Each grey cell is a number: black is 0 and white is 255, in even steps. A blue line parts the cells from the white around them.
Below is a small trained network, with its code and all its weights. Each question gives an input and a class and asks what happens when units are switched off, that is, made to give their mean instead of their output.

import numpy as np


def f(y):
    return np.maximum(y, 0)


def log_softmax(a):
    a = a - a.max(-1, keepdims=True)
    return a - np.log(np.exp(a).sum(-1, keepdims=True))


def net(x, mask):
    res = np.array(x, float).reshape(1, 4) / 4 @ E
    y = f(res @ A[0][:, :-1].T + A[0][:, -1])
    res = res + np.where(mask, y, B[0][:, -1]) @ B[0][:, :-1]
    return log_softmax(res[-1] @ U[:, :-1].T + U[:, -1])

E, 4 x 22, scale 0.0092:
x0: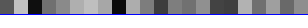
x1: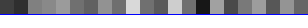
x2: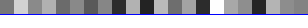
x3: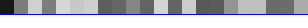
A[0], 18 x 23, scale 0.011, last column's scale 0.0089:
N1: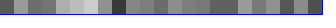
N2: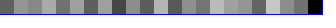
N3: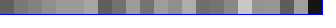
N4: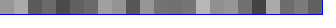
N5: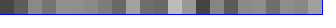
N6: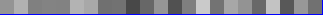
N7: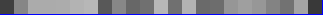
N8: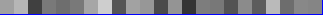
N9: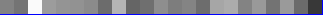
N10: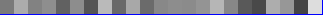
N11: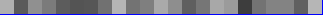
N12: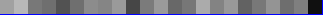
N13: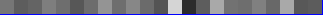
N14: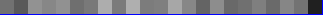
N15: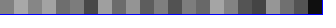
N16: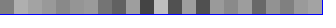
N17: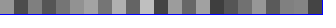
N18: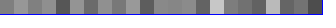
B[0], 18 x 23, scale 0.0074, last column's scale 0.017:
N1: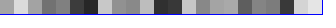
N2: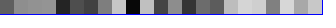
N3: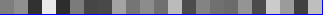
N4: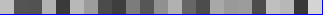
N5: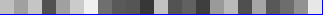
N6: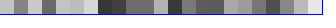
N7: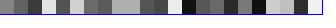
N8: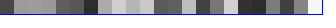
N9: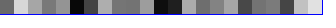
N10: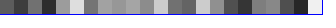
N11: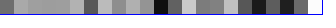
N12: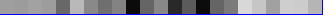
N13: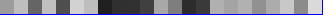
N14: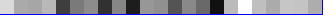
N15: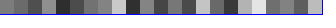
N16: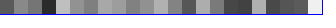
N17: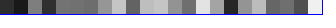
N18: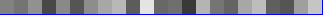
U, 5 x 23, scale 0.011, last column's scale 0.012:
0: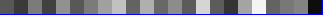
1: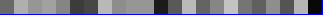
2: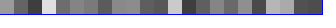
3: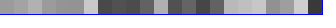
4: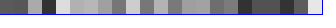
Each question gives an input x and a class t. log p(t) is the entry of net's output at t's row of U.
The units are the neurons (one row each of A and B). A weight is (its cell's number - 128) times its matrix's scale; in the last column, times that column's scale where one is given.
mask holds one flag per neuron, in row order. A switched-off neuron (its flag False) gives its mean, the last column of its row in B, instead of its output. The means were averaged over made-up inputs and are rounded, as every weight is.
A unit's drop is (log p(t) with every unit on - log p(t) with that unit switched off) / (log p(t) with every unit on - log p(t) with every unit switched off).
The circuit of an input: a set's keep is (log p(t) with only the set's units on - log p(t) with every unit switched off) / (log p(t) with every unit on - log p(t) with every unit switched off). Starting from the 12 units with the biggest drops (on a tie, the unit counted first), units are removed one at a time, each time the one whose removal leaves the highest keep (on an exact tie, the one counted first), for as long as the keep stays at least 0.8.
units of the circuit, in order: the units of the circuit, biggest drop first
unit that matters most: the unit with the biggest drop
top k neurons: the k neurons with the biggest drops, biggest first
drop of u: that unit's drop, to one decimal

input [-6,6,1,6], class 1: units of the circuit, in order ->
[N9]
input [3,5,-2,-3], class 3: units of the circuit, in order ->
[N13, N7]
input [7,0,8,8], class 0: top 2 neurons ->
[N16, N2]
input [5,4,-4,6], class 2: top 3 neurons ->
[N7, N3, N9]
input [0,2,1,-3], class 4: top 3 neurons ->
[N7, N3, N2]
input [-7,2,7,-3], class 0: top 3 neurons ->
[N15, N10, N18]
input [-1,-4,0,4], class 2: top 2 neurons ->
[N7, N5]
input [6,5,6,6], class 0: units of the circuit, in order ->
[N16, N2]
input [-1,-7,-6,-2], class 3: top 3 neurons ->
[N12, N6, N4]
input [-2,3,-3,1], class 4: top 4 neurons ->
[N2, N15, N12, N18]
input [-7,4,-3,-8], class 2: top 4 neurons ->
[N13, N1, N8, N4]
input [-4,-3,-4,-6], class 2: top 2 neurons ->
[N4, N1]
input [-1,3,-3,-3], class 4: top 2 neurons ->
[N7, N2]
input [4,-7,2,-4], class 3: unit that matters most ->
N6
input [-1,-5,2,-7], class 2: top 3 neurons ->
[N4, N1, N9]
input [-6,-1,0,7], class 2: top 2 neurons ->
[N7, N1]
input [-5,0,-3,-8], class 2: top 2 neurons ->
[N4, N13]
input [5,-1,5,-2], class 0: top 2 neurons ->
[N10, N11]
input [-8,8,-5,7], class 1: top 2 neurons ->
[N9, N6]
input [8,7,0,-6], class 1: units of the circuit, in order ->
[N8]
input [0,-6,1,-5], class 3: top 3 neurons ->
[N7, N12, N6]
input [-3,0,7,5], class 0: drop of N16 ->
0.3
